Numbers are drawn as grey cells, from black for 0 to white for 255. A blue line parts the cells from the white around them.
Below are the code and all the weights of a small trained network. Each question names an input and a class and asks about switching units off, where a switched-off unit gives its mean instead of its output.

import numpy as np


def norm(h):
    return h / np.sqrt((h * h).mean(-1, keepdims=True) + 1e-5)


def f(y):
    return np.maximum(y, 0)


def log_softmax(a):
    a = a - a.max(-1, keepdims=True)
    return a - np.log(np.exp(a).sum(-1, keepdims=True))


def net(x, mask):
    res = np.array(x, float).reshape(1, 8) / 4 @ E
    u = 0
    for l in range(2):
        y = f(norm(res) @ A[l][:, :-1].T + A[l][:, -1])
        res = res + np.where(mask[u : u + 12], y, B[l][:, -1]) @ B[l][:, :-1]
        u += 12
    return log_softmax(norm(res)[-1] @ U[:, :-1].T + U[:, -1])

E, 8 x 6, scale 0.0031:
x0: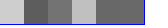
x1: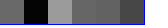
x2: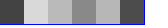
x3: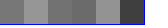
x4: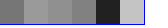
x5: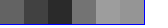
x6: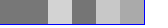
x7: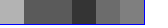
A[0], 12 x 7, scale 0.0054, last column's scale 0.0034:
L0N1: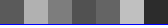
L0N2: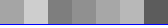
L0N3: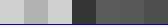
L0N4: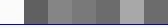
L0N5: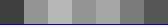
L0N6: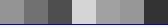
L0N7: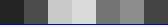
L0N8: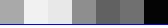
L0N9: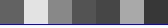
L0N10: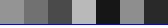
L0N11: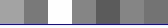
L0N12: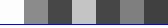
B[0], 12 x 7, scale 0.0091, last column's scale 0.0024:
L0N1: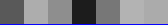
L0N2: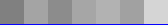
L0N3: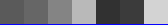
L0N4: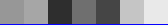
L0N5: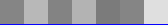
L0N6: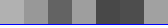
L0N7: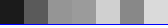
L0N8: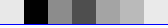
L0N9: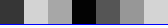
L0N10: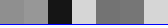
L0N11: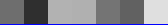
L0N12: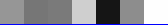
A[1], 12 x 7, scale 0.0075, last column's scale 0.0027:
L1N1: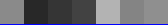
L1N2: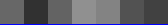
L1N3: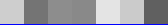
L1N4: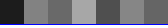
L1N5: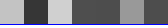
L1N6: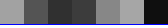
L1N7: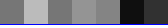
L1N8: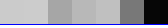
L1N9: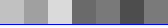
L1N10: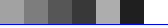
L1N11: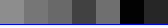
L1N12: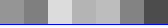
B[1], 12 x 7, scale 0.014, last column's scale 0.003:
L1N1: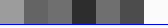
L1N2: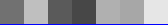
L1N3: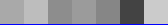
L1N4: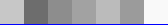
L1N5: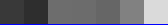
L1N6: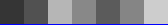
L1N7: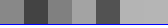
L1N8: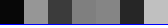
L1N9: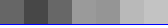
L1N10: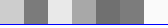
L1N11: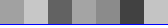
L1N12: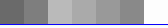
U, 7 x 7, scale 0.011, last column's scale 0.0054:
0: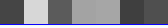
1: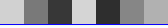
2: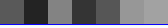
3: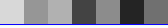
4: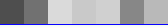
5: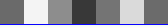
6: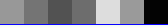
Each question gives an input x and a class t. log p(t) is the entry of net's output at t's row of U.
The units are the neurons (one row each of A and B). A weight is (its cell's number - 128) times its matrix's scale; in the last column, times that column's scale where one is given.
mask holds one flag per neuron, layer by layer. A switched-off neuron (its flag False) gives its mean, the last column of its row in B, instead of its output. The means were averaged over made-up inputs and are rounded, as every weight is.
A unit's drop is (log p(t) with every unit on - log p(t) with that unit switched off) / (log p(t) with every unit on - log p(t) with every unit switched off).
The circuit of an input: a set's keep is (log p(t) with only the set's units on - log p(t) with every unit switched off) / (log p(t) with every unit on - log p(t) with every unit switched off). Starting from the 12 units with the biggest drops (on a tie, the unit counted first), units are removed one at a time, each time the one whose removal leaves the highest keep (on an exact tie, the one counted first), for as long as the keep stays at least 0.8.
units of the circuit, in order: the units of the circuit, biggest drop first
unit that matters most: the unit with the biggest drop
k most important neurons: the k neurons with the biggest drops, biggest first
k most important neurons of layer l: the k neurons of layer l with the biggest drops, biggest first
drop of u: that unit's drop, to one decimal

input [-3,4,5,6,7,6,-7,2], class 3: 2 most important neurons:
L0N12; L0N5
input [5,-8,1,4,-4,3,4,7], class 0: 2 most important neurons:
L1N8; L0N2
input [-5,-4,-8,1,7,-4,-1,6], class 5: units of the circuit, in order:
L0N9
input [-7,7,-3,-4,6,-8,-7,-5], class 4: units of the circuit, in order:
L1N4; L0N7
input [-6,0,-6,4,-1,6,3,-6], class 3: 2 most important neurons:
L1N1; L0N12
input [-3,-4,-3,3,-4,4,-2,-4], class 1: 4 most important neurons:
L0N8; L0N6; L1N7; L1N12
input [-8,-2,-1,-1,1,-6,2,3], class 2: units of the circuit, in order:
L0N8; L1N5
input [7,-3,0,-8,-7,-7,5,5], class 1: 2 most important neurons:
L0N4; L0N9
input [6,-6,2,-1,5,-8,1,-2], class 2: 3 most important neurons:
L0N8; L1N5; L0N9
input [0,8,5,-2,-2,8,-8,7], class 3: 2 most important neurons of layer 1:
L1N10; L1N11
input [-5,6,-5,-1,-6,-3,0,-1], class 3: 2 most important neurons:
L0N12; L0N8
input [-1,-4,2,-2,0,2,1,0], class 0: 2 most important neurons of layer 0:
L0N2; L0N4
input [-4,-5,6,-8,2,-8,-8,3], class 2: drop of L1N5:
0.2
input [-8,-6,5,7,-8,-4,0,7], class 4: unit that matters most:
L1N10
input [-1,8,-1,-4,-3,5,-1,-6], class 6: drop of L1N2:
0.3
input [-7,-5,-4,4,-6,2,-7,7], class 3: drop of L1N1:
0.1
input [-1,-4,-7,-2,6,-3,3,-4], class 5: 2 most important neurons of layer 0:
L0N9; L0N1
